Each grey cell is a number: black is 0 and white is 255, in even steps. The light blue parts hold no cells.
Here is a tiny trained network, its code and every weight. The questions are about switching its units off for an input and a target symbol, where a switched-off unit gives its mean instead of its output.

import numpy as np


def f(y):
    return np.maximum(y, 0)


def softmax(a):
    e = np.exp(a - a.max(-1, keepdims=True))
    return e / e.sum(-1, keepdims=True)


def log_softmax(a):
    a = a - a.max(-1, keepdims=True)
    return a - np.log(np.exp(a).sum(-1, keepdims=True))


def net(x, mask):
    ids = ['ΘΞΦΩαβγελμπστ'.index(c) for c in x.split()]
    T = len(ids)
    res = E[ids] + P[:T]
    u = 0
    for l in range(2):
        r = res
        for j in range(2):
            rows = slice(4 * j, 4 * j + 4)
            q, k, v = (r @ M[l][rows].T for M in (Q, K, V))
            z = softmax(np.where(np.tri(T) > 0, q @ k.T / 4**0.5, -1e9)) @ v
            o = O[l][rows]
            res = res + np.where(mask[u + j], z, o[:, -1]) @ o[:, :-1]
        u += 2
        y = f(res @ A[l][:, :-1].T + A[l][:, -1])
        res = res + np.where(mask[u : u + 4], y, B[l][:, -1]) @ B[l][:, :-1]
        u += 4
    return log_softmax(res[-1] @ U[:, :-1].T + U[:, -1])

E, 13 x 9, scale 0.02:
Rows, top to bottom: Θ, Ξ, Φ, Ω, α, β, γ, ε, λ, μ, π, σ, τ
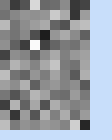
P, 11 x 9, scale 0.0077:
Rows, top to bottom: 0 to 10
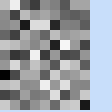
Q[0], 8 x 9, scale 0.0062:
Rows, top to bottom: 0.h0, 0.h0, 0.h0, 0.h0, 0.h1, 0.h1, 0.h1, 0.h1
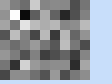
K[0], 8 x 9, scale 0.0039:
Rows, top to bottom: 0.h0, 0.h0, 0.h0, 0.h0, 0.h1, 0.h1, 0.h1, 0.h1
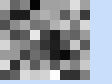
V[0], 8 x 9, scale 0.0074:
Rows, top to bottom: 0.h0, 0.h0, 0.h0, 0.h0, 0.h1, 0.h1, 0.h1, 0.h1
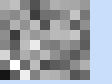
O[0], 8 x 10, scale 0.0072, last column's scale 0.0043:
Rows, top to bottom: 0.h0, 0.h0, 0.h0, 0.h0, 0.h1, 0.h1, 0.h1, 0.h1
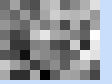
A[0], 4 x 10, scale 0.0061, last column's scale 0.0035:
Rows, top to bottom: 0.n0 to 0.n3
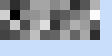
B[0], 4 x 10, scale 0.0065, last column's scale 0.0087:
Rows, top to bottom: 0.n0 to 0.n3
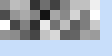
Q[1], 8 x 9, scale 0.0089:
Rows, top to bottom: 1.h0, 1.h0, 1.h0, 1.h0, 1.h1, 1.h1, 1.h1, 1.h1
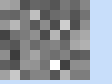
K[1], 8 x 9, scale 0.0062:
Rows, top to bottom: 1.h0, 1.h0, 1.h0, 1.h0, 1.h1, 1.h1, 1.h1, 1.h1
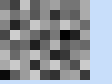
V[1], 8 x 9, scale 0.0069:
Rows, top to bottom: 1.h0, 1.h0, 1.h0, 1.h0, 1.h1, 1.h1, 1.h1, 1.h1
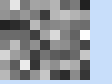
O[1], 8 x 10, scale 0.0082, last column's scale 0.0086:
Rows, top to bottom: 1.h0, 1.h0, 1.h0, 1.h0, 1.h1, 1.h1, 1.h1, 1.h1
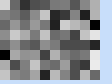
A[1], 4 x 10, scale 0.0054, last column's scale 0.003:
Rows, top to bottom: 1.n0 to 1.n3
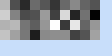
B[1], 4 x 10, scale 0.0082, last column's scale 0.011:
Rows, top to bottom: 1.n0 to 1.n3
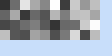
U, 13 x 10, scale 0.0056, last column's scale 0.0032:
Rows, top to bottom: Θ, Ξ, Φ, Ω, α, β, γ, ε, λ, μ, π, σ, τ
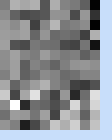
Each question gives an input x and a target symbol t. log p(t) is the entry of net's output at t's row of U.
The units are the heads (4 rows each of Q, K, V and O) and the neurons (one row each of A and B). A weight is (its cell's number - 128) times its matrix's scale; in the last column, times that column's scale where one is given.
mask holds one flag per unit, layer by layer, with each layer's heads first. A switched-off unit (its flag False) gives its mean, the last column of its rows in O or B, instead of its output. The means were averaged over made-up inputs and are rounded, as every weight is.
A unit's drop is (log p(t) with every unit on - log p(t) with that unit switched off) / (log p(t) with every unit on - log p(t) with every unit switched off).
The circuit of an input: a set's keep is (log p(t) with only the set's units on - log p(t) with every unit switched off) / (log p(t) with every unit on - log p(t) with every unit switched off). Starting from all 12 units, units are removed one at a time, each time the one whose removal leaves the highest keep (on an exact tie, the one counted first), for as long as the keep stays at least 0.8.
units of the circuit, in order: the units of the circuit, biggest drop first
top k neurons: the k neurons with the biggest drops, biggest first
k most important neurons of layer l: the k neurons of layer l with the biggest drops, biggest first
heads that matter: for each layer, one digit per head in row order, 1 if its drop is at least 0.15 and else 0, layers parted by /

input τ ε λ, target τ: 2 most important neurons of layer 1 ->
(1.n1, 1.n3)
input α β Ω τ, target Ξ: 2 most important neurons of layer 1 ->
(1.n2, 1.n0)
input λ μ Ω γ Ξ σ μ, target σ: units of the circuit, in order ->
(1.h0, 0.h1, 0.n2)
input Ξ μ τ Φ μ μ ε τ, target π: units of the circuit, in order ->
(1.h1, 0.h1, 0.h0, 0.n2)
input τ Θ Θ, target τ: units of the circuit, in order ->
(1.n1, 1.h1, 1.h0)
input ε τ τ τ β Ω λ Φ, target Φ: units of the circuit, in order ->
(1.h0, 0.h1, 0.h0)
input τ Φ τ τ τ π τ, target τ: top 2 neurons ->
(1.n1, 0.n2)
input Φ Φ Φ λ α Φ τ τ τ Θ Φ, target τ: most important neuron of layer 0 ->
(0.n2)
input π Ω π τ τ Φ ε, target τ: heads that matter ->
00 / 11
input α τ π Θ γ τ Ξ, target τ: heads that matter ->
01 / 11
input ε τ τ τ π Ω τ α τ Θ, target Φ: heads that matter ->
11 / 11
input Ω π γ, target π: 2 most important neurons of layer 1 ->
(1.n1, 1.n3)
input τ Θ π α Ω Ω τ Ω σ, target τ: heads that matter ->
01 / 11
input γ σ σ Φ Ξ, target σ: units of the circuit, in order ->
(1.h0, 0.h1)
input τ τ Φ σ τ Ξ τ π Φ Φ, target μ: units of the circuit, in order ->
(1.h1, 0.h1, 0.h0)
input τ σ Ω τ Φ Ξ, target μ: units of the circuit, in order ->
(1.h1, 0.h1)
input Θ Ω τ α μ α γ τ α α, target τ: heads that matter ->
10 / 10
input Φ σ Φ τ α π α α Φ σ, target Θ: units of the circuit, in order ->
(1.h1, 0.h1, 0.n2)
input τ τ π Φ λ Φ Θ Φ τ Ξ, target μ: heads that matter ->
11 / 01
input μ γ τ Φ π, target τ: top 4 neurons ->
(0.n1, 0.n2, 1.n1, 1.n2)
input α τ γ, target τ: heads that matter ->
01 / 11
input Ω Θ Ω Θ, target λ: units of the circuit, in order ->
(0.h1, 1.h1, 1.h0)
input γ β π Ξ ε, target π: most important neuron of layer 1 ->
(1.n0)
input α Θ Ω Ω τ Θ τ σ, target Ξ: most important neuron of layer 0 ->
(0.n1)
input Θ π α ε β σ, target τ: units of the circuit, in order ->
(1.h0, 0.h0, 0.n1)
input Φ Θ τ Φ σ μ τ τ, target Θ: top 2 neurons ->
(0.n2, 0.n1)
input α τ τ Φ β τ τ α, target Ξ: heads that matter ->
11 / 11
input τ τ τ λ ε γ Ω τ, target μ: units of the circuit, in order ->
(1.h1, 0.h1, 0.h0, 0.n2)
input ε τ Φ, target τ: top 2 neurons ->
(0.n2, 1.n1)
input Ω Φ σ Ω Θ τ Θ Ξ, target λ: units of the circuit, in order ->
(0.h1, 1.h1, 1.h0)
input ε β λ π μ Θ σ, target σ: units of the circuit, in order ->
(1.h0)
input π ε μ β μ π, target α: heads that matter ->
11 / 10
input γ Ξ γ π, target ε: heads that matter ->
11 / 11
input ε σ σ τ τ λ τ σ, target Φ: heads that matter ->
11 / 11
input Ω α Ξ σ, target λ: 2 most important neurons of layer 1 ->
(1.n2, 1.n1)
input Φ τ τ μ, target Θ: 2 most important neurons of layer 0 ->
(0.n2, 0.n1)
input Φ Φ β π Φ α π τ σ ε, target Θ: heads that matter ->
01 / 01
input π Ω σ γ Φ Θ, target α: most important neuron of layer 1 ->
(1.n2)
